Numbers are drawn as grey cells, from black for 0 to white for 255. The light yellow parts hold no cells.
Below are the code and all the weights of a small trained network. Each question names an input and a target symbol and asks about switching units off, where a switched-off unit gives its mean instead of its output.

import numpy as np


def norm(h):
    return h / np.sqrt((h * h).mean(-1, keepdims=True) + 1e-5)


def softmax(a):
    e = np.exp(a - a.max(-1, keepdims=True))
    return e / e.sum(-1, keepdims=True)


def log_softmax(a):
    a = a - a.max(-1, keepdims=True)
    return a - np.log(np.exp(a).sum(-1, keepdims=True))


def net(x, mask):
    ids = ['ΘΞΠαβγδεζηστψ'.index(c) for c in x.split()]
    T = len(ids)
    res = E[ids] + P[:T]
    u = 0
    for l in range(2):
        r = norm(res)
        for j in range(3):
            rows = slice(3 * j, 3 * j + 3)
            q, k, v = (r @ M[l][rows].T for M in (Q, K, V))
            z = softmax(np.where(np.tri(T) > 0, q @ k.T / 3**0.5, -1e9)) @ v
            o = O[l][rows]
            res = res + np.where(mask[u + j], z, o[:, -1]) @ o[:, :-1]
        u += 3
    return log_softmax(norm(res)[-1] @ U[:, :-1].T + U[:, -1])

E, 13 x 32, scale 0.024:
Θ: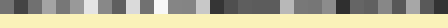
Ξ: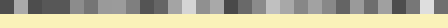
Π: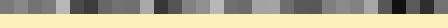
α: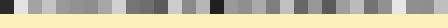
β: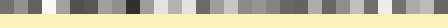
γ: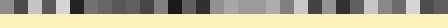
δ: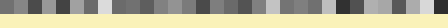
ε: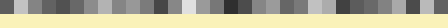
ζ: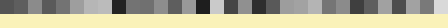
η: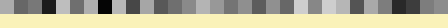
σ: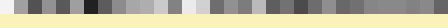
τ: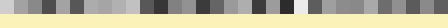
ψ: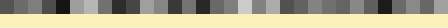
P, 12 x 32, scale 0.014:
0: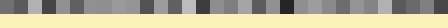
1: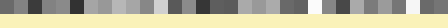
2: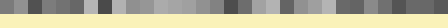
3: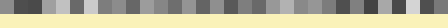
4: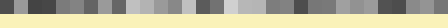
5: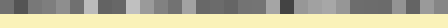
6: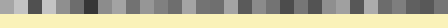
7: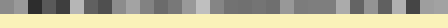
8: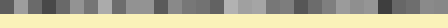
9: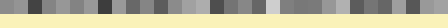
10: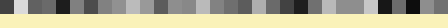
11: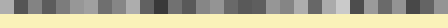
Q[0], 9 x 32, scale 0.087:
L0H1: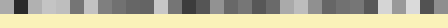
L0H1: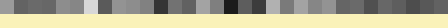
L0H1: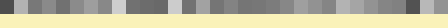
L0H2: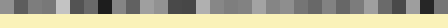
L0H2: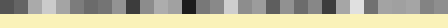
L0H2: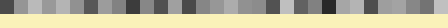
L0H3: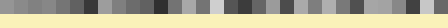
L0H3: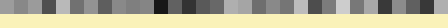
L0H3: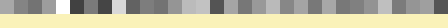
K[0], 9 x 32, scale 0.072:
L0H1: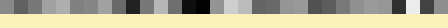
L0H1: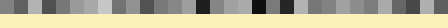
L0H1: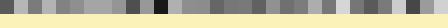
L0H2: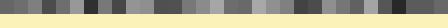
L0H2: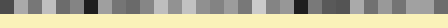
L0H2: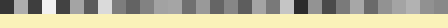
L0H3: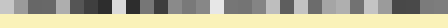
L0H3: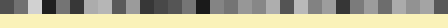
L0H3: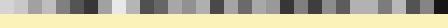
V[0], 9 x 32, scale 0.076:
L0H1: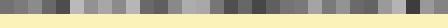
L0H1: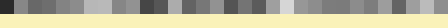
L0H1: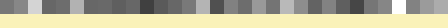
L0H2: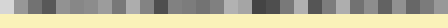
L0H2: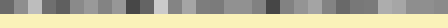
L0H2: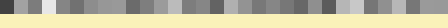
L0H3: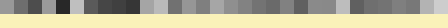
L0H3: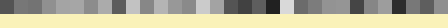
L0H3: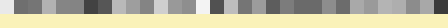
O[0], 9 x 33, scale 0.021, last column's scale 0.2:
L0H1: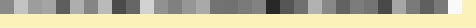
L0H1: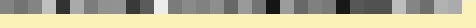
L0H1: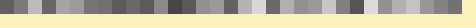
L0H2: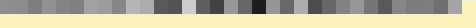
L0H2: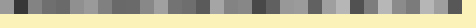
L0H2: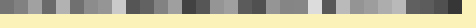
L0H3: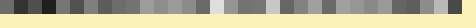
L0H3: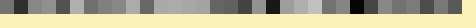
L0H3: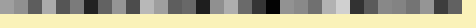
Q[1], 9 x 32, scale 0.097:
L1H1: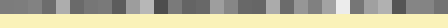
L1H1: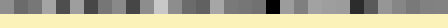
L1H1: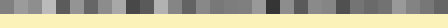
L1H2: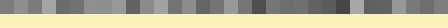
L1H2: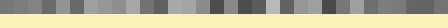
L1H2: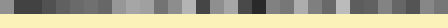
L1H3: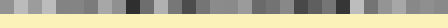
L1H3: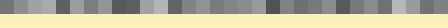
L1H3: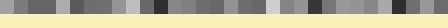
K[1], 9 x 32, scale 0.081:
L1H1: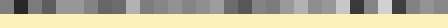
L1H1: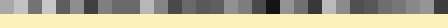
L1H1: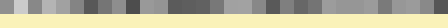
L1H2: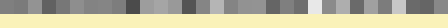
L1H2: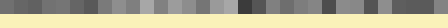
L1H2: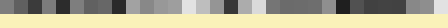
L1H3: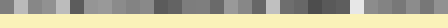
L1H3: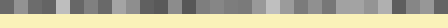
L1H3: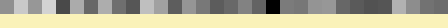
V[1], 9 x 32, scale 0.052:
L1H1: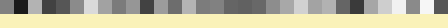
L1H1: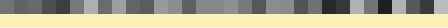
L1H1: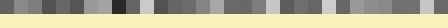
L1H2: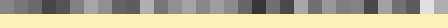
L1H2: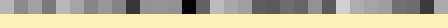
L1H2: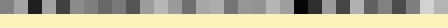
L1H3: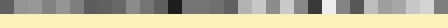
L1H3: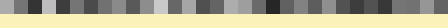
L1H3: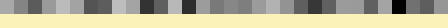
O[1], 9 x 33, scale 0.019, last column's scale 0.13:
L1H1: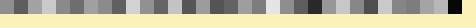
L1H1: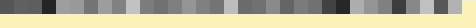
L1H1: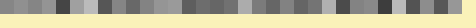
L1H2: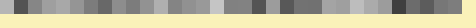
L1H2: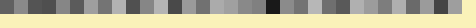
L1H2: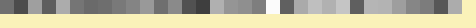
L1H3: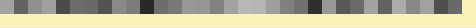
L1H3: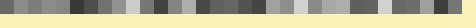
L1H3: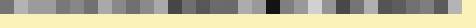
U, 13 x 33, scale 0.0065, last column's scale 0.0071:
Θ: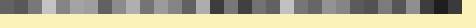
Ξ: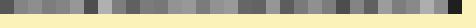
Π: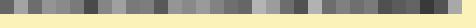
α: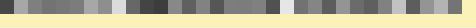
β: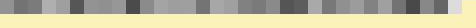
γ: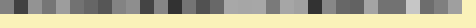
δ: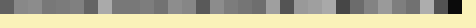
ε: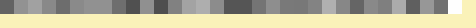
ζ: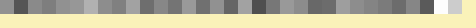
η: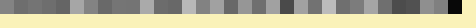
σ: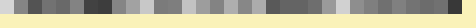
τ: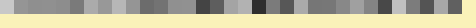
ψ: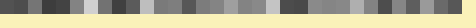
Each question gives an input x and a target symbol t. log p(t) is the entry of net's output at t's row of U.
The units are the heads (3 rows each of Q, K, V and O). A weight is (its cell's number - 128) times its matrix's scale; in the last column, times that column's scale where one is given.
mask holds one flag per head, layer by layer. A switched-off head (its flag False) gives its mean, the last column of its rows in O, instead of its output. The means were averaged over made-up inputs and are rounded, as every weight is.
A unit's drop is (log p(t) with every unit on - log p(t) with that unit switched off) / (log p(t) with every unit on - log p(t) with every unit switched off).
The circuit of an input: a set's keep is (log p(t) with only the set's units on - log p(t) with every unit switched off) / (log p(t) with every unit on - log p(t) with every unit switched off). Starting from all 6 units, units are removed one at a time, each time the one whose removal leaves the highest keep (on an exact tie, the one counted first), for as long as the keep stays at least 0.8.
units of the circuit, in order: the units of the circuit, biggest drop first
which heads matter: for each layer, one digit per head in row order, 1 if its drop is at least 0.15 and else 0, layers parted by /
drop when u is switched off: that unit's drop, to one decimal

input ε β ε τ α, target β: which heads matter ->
010 / 000
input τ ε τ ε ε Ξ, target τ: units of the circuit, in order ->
(L0H2)
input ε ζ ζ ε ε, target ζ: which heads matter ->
001 / 000
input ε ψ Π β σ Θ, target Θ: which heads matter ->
101 / 000
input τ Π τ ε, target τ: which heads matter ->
111 / 000
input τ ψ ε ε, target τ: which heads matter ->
010 / 000
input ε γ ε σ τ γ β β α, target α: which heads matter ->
010 / 010
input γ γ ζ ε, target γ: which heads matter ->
110 / 001
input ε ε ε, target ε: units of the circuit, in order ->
(L0H2; L1H3)
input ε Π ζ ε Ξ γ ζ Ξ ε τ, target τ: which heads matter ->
011 / 000
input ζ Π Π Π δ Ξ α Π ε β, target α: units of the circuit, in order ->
(L0H2; L1H2)
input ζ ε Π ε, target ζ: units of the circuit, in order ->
(L0H3; L0H2; L1H3; L1H2)
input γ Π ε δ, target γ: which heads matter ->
100 / 000
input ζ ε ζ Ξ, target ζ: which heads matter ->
011 / 000
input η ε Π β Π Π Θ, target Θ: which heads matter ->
001 / 000
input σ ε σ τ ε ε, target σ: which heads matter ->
001 / 000
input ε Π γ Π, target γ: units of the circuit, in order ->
(L0H1)
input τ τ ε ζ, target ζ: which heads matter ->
011 / 000
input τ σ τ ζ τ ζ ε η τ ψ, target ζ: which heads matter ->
001 / 000
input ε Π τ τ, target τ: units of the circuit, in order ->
(L0H1; L0H2)
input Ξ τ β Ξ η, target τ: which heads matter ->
101 / 000
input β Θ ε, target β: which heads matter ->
011 / 010
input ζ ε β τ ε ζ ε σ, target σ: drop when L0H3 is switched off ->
1.0
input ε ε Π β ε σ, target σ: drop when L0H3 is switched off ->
0.5
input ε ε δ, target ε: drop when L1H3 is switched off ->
0.3
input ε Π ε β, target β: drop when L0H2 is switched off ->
0.5
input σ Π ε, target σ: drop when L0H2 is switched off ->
-0.1
